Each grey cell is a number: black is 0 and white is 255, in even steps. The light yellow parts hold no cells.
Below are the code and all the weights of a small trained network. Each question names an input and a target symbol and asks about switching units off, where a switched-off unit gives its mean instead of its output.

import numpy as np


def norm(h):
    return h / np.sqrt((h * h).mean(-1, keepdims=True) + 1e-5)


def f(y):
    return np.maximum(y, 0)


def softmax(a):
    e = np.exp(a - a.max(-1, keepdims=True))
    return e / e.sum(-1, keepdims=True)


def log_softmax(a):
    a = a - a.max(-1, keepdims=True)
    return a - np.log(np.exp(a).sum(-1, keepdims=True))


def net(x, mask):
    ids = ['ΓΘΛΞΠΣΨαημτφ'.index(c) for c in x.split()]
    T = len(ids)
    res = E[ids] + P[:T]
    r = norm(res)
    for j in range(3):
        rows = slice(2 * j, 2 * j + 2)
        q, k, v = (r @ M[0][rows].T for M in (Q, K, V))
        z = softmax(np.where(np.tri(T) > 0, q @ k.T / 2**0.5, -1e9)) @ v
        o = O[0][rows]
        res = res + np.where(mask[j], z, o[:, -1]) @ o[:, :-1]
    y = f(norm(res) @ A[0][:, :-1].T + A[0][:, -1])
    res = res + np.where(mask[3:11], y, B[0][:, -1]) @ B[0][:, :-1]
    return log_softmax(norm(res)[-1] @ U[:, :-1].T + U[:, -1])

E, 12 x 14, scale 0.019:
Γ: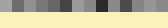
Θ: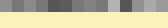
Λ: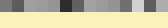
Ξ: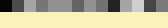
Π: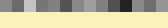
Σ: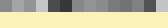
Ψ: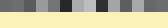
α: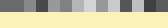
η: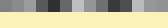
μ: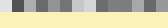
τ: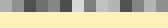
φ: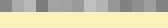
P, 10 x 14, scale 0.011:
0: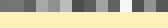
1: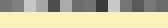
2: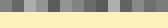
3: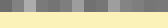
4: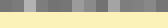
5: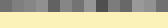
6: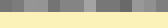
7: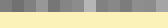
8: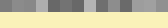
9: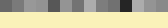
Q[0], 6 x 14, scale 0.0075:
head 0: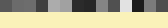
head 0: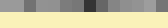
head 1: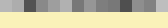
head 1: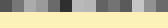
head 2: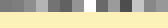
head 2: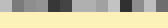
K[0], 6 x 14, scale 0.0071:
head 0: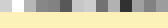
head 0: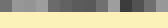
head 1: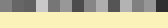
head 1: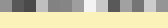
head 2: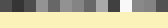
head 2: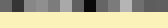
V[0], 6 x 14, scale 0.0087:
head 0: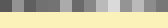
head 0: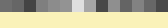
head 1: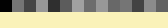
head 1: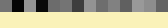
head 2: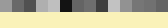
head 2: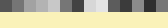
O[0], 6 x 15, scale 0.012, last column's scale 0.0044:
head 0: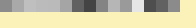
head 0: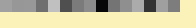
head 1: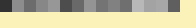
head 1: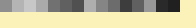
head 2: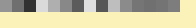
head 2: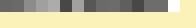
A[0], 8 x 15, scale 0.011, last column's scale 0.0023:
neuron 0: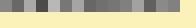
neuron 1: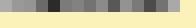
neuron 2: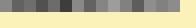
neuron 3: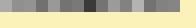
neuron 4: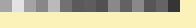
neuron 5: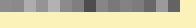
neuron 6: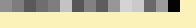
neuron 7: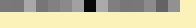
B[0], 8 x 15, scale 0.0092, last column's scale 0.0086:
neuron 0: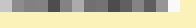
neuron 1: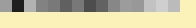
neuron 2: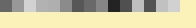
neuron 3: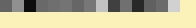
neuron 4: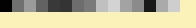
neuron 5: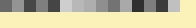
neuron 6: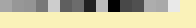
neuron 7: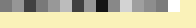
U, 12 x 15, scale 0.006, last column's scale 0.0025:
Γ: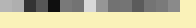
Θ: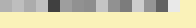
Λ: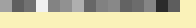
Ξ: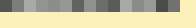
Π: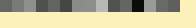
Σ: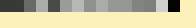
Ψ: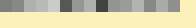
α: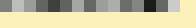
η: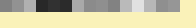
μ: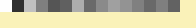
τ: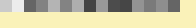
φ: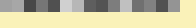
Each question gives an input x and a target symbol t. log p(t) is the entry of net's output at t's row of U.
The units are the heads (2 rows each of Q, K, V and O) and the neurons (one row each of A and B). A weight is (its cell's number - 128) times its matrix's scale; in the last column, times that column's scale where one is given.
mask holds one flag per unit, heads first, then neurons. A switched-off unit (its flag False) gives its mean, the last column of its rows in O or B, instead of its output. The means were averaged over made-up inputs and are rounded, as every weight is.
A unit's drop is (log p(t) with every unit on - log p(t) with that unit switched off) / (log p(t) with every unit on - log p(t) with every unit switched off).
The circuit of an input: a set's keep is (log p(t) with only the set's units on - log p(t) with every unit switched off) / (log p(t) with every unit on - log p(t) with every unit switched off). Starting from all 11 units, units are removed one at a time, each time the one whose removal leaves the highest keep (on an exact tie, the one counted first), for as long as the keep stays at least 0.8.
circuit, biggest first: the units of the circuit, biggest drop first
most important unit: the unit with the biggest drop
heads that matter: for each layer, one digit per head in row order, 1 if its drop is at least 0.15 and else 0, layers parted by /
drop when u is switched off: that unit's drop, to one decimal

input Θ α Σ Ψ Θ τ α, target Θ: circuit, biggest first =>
(head 0)
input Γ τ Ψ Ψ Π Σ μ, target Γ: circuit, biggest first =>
(head 2; head 0)
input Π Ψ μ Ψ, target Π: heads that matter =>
100
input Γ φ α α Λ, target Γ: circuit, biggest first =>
(head 2; head 0)
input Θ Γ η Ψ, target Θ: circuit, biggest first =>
(head 0; head 2)
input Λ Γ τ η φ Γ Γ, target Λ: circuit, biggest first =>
(head 2; head 0)
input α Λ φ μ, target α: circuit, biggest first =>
(head 0; neuron 4; neuron 3)
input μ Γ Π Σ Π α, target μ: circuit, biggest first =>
(head 1; neuron 1)
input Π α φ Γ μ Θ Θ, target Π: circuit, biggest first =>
(head 0; head 2)
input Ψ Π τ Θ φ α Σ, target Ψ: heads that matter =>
101
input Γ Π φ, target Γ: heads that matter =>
101
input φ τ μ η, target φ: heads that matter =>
100
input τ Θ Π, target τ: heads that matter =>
111
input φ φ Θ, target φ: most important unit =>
neuron 7
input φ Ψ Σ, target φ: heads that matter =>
100
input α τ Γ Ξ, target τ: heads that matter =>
001
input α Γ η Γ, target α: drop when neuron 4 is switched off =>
0.4
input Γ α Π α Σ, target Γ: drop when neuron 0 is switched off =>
0.0
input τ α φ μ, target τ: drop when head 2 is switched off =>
0.2
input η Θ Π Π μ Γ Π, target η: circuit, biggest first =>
(head 2)
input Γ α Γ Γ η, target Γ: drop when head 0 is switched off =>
0.4
